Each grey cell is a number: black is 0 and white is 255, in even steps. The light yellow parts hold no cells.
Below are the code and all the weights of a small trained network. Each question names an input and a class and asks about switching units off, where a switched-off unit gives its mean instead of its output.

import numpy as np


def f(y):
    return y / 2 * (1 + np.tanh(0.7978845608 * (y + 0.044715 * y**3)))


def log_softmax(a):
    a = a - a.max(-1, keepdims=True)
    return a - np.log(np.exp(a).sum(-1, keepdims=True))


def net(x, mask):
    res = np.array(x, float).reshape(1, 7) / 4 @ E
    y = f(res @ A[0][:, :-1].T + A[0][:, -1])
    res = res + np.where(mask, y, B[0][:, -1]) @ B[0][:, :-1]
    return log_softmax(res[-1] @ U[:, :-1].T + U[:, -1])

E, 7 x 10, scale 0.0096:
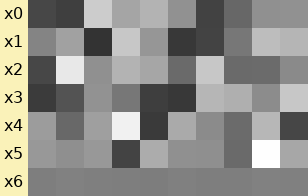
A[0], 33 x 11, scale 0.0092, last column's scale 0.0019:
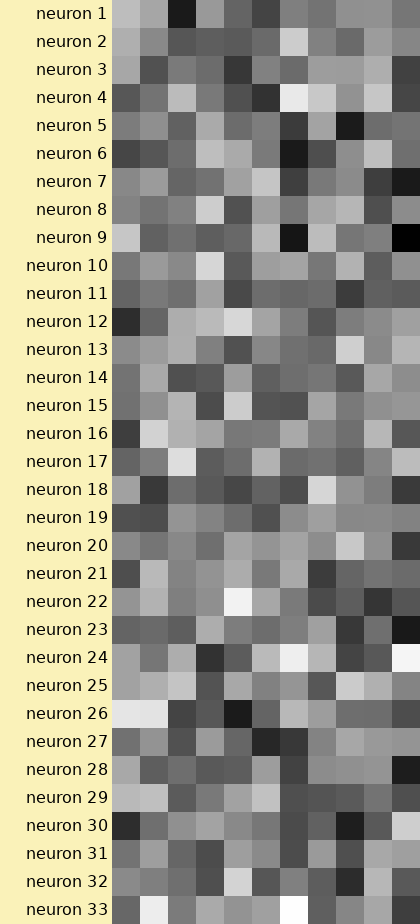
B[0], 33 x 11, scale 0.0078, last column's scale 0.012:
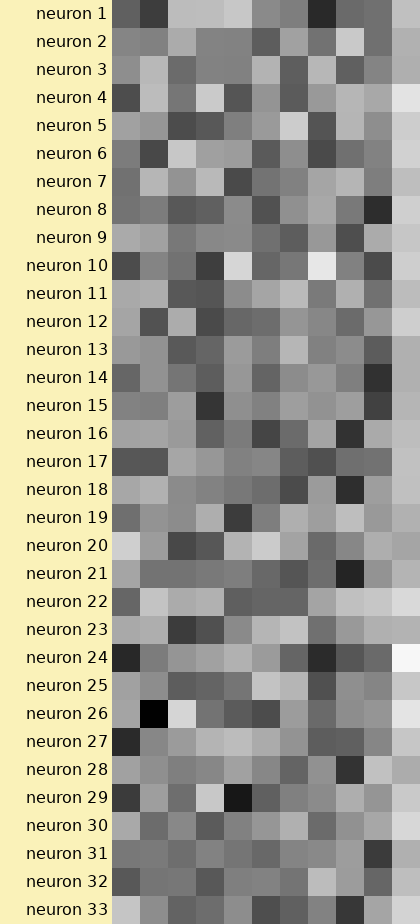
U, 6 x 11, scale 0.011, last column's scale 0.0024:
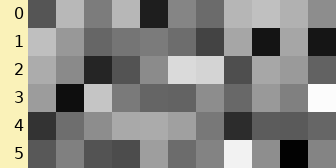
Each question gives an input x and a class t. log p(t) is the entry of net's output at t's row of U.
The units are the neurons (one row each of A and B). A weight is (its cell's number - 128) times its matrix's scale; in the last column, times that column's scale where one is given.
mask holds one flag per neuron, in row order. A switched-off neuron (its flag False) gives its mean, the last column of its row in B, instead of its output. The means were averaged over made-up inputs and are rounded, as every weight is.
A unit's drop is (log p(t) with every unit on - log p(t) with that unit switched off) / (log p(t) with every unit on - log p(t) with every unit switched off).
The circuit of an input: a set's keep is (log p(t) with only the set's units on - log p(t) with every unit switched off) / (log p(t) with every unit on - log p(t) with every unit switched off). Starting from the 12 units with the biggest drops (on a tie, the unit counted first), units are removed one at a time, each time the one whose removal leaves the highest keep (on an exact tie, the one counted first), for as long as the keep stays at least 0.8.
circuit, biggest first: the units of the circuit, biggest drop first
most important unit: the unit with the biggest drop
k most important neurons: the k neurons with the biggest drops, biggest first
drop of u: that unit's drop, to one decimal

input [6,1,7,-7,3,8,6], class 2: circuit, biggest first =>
(neuron 25)
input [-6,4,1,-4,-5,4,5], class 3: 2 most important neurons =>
(neuron 26; neuron 1)
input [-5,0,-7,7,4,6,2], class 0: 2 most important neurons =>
(neuron 4; neuron 33)
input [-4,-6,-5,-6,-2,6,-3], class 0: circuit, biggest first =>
(neuron 29; neuron 7)
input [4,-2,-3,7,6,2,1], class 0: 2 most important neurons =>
(neuron 4; neuron 19)
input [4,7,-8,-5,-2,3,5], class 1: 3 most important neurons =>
(neuron 9; neuron 28; neuron 24)
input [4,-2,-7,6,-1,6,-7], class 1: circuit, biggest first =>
(neuron 18; neuron 3)
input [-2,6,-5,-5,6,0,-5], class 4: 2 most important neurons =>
(neuron 1; neuron 27)
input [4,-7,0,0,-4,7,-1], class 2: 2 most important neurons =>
(neuron 25; neuron 20)
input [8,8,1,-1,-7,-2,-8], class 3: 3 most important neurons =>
(neuron 6; neuron 12; neuron 24)
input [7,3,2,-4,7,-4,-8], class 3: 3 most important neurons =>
(neuron 6; neuron 12; neuron 30)
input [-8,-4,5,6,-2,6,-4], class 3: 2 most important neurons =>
(neuron 26; neuron 2)
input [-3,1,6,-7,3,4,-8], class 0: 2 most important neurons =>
(neuron 22; neuron 29)
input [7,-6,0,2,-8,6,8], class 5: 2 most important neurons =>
(neuron 15; neuron 32)
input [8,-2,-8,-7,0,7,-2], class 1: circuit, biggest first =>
(neuron 9)
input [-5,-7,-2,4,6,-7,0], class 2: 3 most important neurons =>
(neuron 11; neuron 23; neuron 5)
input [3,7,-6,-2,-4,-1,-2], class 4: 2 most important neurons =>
(neuron 27; neuron 6)
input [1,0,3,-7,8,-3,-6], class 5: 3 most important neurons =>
(neuron 10; neuron 8; neuron 4)
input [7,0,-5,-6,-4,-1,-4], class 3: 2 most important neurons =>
(neuron 6; neuron 4)
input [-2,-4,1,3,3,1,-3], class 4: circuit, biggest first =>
(neuron 24)
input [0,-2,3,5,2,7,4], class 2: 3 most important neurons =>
(neuron 25; neuron 20; neuron 22)
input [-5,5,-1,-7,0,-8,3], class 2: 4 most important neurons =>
(neuron 5; neuron 23; neuron 11; neuron 4)
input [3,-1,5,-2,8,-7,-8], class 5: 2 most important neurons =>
(neuron 10; neuron 8)
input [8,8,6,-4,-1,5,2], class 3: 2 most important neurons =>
(neuron 12; neuron 6)
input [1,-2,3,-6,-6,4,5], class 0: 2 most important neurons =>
(neuron 22; neuron 29)
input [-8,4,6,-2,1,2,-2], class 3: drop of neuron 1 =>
0.2
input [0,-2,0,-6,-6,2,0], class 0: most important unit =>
neuron 22
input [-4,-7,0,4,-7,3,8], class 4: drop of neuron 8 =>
0.1
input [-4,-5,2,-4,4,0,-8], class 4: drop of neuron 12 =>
0.3
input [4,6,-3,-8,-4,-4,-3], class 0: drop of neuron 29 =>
0.1
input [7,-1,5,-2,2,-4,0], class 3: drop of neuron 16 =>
0.0
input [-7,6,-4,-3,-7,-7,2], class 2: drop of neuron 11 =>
0.2
